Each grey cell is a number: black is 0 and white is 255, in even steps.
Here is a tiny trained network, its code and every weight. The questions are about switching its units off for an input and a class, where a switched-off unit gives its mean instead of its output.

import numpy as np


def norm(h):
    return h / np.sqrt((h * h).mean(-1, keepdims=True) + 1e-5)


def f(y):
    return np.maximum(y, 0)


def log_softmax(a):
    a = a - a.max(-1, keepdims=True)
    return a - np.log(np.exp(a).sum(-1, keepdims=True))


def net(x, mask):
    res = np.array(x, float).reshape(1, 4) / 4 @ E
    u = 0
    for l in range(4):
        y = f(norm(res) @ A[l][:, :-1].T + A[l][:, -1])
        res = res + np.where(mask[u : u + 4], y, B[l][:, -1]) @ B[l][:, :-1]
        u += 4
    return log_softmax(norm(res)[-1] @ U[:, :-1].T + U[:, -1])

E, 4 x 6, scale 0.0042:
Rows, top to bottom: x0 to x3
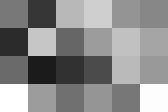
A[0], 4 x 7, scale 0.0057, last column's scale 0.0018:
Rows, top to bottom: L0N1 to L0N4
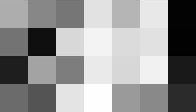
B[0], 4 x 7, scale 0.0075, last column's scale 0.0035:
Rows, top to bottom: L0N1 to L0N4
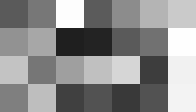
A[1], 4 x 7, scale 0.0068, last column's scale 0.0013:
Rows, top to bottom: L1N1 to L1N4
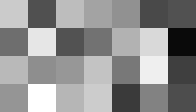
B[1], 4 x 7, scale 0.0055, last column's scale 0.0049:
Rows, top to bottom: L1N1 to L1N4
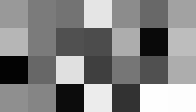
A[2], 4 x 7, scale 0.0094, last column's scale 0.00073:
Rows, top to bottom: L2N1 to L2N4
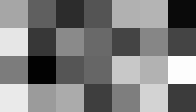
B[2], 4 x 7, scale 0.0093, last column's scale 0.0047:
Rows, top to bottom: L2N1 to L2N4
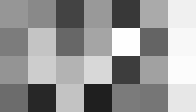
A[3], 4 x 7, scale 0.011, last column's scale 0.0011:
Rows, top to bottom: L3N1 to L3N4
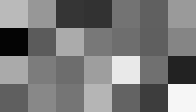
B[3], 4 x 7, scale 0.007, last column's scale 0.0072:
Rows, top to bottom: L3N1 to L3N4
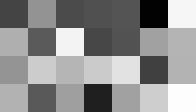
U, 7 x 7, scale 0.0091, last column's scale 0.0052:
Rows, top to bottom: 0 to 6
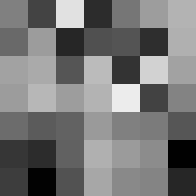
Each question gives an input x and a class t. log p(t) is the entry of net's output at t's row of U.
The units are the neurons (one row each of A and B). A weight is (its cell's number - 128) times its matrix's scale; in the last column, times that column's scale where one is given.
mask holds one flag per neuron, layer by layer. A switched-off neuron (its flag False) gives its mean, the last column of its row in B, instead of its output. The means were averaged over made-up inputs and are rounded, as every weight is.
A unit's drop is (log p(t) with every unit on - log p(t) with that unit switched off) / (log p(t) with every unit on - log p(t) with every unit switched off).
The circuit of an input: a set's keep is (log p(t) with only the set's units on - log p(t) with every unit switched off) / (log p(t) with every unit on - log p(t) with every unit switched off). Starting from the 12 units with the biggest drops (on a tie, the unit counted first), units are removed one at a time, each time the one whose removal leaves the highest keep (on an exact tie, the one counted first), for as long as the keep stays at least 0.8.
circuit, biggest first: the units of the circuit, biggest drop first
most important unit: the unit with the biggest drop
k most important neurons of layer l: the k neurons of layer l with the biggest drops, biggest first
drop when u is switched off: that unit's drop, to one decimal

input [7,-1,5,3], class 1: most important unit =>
L0N2
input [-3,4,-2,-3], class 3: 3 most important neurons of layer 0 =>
(L0N4; L0N2; L0N3)
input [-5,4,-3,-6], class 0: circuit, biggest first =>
(L0N2; L2N2; L3N2)
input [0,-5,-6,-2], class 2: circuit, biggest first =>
(L1N4; L3N1)
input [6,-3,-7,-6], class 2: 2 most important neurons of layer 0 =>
(L0N4; L0N2)
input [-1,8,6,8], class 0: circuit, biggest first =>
(L0N1; L2N4)
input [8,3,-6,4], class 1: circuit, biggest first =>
(L0N2; L2N3)
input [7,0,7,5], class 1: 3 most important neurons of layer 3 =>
(L3N1; L3N4; L3N2)
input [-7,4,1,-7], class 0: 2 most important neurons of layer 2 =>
(L2N2; L2N1)
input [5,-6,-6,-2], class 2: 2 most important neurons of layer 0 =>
(L0N2; L0N4)
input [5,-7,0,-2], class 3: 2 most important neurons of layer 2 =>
(L2N2; L2N1)
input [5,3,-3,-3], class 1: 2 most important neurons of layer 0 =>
(L0N4; L0N2)
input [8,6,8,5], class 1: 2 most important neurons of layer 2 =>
(L2N1; L2N4)
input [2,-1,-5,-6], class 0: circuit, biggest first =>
(L3N4)
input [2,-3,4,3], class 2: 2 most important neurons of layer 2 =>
(L2N3; L2N1)
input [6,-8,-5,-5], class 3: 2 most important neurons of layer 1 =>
(L1N3; L1N1)
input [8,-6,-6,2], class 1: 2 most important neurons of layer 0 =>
(L0N4; L0N2)
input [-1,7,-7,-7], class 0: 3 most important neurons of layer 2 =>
(L2N2; L2N1; L2N3)
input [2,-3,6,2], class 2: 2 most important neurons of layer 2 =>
(L2N3; L2N1)
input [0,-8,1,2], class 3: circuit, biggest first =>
(L2N2)
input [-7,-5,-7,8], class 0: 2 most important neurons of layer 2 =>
(L2N4; L2N1)
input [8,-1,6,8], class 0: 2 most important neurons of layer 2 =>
(L2N4; L2N3)
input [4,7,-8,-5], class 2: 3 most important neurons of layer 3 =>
(L3N1; L3N3; L3N4)
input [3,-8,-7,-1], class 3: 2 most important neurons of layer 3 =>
(L3N3; L3N2)
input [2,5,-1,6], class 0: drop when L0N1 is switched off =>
1.6
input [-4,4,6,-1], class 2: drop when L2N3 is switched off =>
1.0
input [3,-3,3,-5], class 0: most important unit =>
L1N4
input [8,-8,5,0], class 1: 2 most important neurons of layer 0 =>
(L0N2; L0N3)
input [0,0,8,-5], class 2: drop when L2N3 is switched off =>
0.6
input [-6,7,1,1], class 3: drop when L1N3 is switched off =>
-0.1
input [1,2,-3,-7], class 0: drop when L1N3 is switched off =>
0.0
